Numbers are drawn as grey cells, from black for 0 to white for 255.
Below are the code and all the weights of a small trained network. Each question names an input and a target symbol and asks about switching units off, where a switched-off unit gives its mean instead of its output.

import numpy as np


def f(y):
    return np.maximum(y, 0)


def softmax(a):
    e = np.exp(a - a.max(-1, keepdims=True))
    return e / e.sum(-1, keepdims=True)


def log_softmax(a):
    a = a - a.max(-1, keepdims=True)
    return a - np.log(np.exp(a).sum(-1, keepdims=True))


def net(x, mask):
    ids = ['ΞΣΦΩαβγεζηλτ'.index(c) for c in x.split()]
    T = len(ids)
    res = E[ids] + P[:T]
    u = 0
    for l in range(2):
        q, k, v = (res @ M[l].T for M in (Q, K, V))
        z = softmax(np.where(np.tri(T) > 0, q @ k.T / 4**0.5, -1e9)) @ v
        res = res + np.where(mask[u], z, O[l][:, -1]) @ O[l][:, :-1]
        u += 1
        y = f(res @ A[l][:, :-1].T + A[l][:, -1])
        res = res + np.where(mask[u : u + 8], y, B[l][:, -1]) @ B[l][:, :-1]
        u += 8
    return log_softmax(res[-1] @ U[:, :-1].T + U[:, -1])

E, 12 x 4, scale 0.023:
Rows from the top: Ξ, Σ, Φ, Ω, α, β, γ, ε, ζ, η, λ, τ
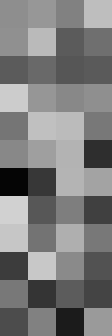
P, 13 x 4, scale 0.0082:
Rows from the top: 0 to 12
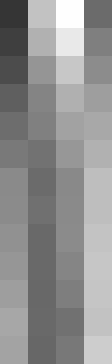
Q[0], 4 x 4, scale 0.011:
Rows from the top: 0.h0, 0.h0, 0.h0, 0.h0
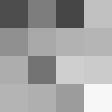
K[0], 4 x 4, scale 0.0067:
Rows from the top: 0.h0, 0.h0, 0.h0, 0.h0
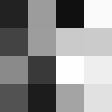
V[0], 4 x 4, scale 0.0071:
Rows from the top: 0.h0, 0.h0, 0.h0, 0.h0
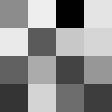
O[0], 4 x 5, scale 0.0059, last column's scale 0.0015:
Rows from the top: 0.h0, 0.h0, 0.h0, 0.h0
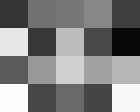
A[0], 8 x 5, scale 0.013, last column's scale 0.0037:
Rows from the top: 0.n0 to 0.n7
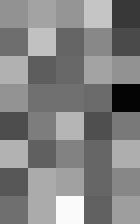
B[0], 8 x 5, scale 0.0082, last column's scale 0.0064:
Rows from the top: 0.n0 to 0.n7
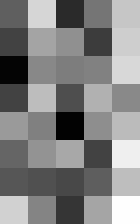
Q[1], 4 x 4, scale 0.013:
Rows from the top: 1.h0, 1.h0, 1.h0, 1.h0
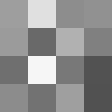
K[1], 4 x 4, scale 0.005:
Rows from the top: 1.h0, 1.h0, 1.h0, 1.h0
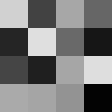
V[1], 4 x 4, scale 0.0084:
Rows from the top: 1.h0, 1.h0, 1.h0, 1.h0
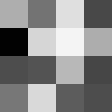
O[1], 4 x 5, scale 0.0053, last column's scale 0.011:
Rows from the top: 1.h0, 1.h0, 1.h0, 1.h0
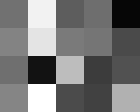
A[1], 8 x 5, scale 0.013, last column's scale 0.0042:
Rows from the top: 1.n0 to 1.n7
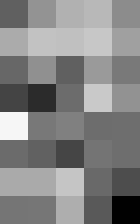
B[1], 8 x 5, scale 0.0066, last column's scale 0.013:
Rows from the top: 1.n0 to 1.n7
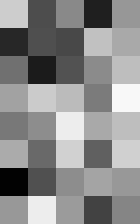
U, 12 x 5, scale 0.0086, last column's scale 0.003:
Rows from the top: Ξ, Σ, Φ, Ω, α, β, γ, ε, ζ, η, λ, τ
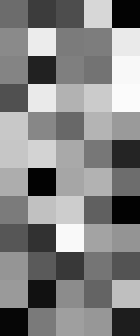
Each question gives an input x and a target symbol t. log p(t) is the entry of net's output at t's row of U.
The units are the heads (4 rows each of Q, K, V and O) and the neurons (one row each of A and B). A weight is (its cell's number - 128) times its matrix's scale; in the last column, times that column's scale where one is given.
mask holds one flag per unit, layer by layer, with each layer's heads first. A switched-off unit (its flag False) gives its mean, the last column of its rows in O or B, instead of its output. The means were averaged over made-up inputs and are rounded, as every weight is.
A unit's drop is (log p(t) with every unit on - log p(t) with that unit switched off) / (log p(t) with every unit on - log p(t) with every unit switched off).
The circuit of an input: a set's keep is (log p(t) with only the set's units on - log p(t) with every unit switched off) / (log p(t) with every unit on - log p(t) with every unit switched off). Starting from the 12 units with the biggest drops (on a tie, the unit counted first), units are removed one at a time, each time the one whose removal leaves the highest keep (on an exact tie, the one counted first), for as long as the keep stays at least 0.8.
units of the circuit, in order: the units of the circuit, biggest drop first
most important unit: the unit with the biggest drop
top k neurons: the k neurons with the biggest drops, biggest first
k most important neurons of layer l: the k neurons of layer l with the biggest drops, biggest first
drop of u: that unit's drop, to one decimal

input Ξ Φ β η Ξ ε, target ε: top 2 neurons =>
(0.n5; 1.n7)
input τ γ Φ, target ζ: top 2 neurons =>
(1.n3; 0.n7)
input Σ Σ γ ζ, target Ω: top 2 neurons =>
(1.n2; 1.n4)
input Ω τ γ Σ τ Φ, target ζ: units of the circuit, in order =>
(1.h0; 0.n7; 0.n4; 1.n5)
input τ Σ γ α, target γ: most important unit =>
1.h0
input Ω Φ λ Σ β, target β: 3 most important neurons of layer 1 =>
(1.n4; 1.n2; 1.n1)
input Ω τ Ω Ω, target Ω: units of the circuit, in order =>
(1.h0; 0.n6; 1.n1)
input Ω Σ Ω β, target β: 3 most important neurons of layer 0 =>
(0.n7; 0.n4; 0.n2)
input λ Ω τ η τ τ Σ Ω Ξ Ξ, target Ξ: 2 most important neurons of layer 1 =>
(1.n1; 1.n2)
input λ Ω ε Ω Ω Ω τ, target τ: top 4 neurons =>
(0.n1; 1.n2; 0.n7; 0.n4)
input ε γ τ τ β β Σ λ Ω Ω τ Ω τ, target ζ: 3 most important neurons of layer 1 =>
(1.n3; 1.n5; 1.n2)
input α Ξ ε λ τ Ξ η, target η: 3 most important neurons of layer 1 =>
(1.n3; 1.n2; 1.n4)
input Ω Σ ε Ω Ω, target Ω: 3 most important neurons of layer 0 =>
(0.n6; 0.n4; 0.n5)
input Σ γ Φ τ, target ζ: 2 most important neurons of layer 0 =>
(0.n4; 0.n7)
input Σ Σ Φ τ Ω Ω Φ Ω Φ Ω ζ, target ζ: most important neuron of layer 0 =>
(0.n5)
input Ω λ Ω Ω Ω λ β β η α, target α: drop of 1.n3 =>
0.1
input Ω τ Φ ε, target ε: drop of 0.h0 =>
0.2
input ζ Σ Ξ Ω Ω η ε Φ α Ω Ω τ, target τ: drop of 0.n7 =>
0.3
